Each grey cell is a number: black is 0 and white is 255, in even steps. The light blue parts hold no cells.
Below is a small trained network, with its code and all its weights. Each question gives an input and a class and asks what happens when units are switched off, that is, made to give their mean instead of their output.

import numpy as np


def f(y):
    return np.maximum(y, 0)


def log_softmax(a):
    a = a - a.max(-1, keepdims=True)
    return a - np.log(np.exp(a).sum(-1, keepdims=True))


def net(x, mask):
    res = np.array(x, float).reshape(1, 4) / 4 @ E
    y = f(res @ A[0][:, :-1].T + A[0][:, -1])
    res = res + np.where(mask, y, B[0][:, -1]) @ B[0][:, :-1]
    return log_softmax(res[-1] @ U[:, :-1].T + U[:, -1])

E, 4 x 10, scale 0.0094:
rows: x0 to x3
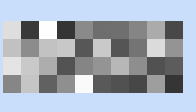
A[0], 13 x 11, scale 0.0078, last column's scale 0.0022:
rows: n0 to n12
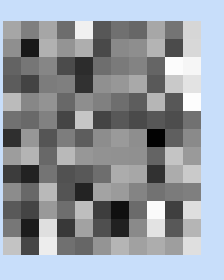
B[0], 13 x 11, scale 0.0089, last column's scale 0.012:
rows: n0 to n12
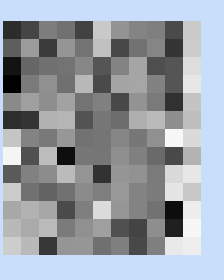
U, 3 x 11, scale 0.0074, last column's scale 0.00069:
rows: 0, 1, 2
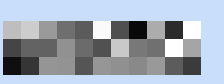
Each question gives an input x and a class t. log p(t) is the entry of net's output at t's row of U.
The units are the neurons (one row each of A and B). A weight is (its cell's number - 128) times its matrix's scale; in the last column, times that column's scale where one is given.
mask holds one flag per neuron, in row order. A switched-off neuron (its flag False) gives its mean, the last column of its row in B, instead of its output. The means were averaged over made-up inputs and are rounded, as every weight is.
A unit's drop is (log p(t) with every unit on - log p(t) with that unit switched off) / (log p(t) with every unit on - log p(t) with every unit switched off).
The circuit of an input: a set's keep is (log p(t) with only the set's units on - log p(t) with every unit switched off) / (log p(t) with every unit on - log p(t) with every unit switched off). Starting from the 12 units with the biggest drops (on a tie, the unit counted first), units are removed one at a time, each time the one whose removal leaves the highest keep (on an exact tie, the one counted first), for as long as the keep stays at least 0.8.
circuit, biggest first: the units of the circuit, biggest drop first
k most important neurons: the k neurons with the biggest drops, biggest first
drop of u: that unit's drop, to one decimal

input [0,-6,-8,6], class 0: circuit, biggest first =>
(n10)
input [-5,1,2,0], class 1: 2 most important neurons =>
(n11; n10)
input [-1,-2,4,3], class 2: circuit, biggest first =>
(n11; n12)
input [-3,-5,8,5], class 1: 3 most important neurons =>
(n11; n10; n6)
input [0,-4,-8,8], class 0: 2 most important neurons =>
(n10; n3)
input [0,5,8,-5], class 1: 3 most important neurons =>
(n11; n10; n9)
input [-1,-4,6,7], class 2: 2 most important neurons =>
(n5; n11)
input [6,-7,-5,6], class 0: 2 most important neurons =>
(n10; n11)
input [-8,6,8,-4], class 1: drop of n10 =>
0.5
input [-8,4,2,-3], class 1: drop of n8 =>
-0.1
